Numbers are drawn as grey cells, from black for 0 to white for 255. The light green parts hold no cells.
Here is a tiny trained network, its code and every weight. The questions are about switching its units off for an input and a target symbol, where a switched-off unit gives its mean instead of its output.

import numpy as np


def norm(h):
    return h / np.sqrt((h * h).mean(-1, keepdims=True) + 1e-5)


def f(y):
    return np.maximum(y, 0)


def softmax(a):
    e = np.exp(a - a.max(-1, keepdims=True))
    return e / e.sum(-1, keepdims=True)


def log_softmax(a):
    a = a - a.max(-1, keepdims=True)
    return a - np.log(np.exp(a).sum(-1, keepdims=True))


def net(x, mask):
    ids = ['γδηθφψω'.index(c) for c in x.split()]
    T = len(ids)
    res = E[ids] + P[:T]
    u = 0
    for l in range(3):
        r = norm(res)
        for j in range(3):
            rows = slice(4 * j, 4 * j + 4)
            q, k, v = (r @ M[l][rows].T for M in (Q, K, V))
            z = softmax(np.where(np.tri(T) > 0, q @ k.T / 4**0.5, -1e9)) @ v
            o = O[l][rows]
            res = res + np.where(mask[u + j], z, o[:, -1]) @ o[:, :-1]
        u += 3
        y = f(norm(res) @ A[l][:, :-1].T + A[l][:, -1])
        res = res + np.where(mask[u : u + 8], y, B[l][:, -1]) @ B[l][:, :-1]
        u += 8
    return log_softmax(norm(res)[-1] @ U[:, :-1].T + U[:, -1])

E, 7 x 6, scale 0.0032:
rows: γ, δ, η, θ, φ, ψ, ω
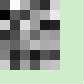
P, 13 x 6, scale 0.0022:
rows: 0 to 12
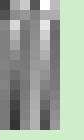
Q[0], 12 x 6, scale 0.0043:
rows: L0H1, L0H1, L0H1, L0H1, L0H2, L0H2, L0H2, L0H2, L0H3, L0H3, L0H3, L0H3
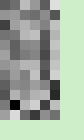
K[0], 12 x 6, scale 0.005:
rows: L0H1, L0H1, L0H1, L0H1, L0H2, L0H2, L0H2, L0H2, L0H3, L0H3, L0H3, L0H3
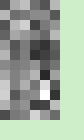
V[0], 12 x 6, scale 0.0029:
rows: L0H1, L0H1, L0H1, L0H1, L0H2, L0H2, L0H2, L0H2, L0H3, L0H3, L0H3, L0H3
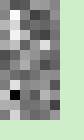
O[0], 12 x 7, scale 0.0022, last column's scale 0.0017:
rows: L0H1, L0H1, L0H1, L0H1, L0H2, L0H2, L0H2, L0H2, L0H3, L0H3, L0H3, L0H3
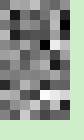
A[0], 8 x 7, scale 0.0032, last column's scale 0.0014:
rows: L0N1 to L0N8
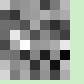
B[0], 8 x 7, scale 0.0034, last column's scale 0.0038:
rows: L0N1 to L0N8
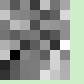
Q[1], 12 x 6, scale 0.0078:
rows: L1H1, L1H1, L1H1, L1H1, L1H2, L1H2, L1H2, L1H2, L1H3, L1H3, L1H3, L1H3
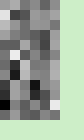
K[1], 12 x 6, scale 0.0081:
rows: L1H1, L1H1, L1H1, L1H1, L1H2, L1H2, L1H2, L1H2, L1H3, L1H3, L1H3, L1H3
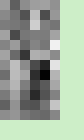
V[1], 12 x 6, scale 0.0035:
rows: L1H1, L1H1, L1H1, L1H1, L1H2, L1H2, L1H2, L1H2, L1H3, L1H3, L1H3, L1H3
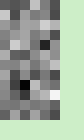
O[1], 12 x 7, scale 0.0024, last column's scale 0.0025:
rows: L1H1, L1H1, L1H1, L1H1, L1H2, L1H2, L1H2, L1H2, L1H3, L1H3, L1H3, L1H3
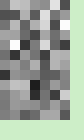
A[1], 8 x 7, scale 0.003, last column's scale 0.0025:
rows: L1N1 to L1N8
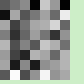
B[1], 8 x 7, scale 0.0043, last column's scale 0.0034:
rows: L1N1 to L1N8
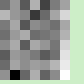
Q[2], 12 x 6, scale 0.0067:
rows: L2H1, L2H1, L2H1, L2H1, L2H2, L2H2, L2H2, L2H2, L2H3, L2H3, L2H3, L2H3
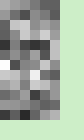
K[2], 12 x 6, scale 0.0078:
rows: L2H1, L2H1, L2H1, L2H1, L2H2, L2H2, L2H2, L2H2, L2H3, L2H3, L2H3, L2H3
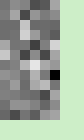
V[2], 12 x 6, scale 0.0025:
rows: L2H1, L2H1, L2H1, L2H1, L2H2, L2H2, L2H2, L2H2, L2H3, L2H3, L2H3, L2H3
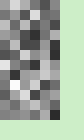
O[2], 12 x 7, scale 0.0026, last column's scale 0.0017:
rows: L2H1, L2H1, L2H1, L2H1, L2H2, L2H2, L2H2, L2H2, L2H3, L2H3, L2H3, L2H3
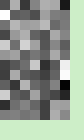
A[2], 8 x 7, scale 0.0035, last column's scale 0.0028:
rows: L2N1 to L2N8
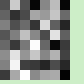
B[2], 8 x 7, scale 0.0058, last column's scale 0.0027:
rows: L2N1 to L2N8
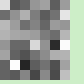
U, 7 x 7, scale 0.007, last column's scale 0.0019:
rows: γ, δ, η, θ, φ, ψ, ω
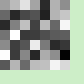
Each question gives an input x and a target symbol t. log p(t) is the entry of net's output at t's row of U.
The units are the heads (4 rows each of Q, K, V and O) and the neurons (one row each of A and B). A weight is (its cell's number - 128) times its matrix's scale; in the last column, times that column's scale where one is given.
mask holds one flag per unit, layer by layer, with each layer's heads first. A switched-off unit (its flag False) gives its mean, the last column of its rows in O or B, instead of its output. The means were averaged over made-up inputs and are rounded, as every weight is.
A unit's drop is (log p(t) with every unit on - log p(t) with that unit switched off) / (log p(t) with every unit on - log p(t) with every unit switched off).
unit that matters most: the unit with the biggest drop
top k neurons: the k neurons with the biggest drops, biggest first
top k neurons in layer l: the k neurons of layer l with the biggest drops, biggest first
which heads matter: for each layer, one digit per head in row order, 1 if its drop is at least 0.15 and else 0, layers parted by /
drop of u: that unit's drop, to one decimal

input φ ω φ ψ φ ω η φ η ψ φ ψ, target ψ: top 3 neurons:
[L2N1 L1N8 L2N5]
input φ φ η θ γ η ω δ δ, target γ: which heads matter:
100 / 000 / 010
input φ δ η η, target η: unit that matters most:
L1N8
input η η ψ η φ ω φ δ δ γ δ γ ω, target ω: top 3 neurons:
[L1N7 L0N5 L1N2]
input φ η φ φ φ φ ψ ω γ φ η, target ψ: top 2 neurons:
[L0N1 L0N8]
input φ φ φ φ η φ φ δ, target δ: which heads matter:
100 / 000 / 000
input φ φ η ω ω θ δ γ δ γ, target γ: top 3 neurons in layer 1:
[L1N8 L1N2 L1N7]
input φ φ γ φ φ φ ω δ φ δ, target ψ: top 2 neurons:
[L1N2 L2N1]
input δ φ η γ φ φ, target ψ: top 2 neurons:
[L1N8 L2N6]
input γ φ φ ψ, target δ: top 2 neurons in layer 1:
[L1N2 L1N8]
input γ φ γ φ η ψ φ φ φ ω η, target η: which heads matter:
100 / 000 / 000
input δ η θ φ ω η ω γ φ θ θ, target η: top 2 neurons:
[L1N8 L1N7]
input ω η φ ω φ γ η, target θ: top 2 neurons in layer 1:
[L1N2 L1N1]
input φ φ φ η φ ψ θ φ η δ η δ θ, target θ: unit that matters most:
L0H1
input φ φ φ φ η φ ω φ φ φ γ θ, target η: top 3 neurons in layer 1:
[L1N8 L1N7 L1N2]
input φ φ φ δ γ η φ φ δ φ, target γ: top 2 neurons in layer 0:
[L0N2 L0N8]
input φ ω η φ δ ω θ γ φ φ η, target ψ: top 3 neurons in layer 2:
[L2N3 L2N5 L2N7]
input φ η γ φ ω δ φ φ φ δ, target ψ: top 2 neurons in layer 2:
[L2N1 L2N5]
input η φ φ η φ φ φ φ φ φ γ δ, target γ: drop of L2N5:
0.1
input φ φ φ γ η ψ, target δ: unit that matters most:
L1H2
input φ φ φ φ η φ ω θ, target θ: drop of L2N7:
0.5
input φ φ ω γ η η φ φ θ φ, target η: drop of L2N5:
0.2
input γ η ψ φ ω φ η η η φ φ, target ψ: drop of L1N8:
1.0
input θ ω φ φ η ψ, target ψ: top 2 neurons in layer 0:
[L0N5 L0N7]
